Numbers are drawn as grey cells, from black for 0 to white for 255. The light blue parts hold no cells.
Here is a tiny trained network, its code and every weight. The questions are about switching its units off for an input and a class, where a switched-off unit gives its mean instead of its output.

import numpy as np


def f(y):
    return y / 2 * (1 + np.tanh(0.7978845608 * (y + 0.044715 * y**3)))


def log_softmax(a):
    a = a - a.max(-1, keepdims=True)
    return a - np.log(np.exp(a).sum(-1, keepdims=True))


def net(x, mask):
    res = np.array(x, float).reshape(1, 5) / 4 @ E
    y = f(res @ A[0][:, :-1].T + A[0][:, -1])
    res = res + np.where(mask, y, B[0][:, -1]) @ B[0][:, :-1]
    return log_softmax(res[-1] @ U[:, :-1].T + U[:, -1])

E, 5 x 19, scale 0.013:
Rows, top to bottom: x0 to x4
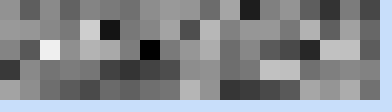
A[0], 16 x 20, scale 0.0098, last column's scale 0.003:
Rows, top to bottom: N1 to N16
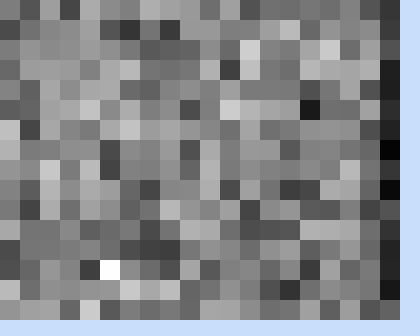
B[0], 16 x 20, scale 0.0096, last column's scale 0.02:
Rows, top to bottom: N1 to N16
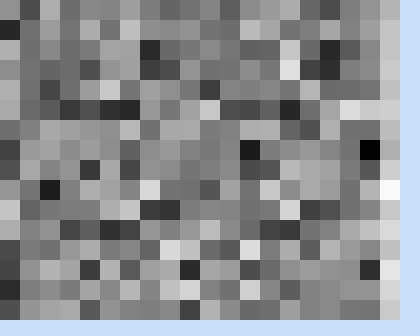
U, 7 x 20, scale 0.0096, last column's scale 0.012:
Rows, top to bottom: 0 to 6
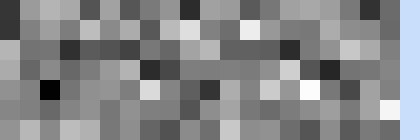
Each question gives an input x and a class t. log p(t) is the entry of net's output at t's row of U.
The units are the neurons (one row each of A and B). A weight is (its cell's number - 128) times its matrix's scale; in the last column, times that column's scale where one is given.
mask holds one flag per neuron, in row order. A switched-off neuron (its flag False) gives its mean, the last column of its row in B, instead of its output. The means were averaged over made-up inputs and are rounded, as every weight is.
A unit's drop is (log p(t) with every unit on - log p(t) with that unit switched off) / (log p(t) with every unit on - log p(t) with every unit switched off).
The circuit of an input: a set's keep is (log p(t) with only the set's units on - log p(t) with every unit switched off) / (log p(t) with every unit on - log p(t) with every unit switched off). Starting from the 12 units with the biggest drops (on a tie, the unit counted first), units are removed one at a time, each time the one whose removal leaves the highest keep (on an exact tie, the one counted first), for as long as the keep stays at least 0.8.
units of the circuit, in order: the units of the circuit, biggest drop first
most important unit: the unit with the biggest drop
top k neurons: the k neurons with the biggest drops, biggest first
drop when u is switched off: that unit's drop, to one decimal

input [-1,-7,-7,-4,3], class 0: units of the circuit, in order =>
(N10)
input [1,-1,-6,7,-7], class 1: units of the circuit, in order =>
(N2, N10)
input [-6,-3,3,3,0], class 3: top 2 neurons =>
(N3, N4)
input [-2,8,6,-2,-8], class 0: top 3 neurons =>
(N9, N16, N8)
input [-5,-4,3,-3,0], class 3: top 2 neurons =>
(N4, N3)
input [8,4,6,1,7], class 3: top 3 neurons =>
(N11, N6, N1)
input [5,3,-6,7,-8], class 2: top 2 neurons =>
(N6, N15)
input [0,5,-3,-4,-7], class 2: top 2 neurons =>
(N6, N14)
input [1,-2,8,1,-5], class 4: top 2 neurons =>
(N10, N5)
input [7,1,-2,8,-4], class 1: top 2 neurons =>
(N13, N2)
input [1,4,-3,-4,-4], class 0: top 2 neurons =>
(N10, N12)
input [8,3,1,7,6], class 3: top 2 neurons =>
(N11, N15)
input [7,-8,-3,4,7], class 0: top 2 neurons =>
(N14, N6)
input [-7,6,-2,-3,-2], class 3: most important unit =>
N4
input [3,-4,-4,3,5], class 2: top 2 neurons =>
(N10, N9)
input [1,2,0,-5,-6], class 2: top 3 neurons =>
(N6, N13, N2)
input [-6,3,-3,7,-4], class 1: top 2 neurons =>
(N2, N11)
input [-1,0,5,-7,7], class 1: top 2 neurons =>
(N15, N7)
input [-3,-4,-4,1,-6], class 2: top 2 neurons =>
(N6, N10)
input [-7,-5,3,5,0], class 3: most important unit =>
N3
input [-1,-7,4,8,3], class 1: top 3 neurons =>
(N13, N2, N9)
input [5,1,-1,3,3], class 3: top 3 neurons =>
(N6, N15, N11)
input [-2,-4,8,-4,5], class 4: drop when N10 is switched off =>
1.2
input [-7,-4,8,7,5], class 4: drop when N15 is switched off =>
0.2
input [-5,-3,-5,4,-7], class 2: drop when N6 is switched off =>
0.6
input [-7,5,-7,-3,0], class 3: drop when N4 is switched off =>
0.2
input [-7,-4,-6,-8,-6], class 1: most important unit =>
N15
